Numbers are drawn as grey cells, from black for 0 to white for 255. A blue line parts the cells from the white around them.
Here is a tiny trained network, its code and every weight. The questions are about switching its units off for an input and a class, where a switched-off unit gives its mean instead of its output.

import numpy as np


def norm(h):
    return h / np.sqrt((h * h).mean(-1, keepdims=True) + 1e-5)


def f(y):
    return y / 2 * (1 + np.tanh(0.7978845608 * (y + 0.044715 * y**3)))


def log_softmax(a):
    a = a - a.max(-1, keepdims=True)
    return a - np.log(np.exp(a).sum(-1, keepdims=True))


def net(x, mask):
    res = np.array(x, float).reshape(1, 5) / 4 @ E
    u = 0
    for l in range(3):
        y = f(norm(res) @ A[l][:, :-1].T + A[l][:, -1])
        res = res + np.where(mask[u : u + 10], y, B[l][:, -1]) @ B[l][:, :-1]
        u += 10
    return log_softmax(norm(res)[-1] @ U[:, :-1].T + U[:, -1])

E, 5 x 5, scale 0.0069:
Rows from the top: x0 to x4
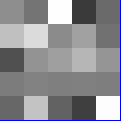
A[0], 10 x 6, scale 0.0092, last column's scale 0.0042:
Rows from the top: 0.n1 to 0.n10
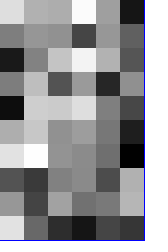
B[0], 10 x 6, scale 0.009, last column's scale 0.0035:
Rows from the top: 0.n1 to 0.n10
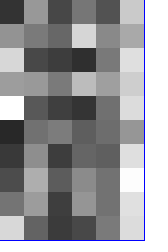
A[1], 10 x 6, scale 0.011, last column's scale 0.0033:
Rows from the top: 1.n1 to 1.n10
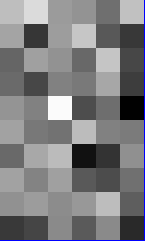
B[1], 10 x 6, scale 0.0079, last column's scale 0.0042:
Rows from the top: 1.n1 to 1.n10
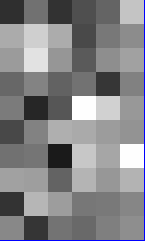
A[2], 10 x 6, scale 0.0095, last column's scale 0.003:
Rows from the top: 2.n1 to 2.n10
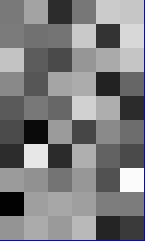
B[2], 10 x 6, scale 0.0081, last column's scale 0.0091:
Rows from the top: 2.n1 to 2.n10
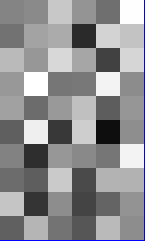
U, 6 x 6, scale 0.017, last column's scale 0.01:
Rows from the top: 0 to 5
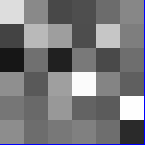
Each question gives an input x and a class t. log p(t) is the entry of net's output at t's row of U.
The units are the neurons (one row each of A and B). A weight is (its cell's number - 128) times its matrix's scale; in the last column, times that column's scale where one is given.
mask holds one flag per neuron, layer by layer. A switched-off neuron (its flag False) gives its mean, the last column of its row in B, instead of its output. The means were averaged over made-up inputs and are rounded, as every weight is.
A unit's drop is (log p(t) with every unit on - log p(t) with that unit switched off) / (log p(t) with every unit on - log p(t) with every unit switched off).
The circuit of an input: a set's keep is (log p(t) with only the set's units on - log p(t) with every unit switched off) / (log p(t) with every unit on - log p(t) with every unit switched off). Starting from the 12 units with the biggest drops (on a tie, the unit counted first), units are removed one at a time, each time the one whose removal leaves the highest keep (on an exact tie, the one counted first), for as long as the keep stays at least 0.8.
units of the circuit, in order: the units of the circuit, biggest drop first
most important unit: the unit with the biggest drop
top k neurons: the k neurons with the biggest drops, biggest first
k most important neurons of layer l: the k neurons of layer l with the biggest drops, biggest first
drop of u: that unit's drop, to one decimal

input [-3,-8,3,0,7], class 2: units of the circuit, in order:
(2.n2)
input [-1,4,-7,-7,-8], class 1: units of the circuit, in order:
(0.n5; 0.n3; 2.n2; 2.n4)
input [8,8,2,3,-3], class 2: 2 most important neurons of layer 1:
(1.n1; 1.n7)
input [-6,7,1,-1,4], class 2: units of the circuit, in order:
(0.n7; 0.n1)
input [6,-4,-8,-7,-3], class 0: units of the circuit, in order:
(0.n10; 2.n7)
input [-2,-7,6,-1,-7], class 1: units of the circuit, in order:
(2.n4; 2.n2; 1.n2)
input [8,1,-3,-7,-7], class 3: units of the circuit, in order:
(1.n5; 1.n7)
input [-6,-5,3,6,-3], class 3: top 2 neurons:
(1.n1; 0.n1)
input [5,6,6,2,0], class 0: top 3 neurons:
(0.n5; 0.n3; 0.n8)
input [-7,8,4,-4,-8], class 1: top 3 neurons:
(2.n2; 2.n10; 1.n7)
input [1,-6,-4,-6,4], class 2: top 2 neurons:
(2.n6; 0.n5)
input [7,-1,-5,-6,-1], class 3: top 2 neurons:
(0.n5; 0.n3)
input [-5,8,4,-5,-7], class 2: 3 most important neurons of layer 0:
(0.n1; 0.n7; 0.n6)
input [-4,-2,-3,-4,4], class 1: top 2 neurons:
(1.n7; 0.n9)
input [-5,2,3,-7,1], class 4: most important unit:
1.n7
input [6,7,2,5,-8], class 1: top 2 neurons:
(2.n2; 2.n4)
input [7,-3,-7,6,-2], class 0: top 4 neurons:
(0.n10; 0.n9; 2.n7; 1.n6)
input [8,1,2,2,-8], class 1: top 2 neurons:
(2.n2; 1.n2)
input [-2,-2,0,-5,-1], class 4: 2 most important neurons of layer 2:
(2.n9; 2.n2)
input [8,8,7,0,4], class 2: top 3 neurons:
(1.n1; 0.n7; 0.n1)
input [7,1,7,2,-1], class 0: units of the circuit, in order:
(0.n5)
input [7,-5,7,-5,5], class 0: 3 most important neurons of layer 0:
(0.n3; 0.n5; 0.n2)
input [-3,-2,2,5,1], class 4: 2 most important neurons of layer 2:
(2.n3; 2.n4)
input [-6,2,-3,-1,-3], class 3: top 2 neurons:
(0.n4; 2.n5)
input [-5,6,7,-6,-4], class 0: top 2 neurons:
(0.n5; 0.n3)
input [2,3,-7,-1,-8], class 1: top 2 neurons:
(0.n5; 0.n3)
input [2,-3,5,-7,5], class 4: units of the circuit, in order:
(0.n3)
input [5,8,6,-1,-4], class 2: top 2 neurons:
(0.n1; 1.n7)
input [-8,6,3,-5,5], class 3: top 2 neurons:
(2.n7; 2.n1)
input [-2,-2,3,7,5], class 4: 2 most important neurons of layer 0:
(0.n3; 0.n8)
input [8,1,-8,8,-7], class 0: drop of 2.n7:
0.1
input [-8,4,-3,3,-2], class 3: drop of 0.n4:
0.2
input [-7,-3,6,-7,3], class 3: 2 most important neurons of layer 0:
(0.n10; 0.n7)
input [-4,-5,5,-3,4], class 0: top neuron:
(0.n3)
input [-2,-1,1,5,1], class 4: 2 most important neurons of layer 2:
(2.n3; 2.n4)
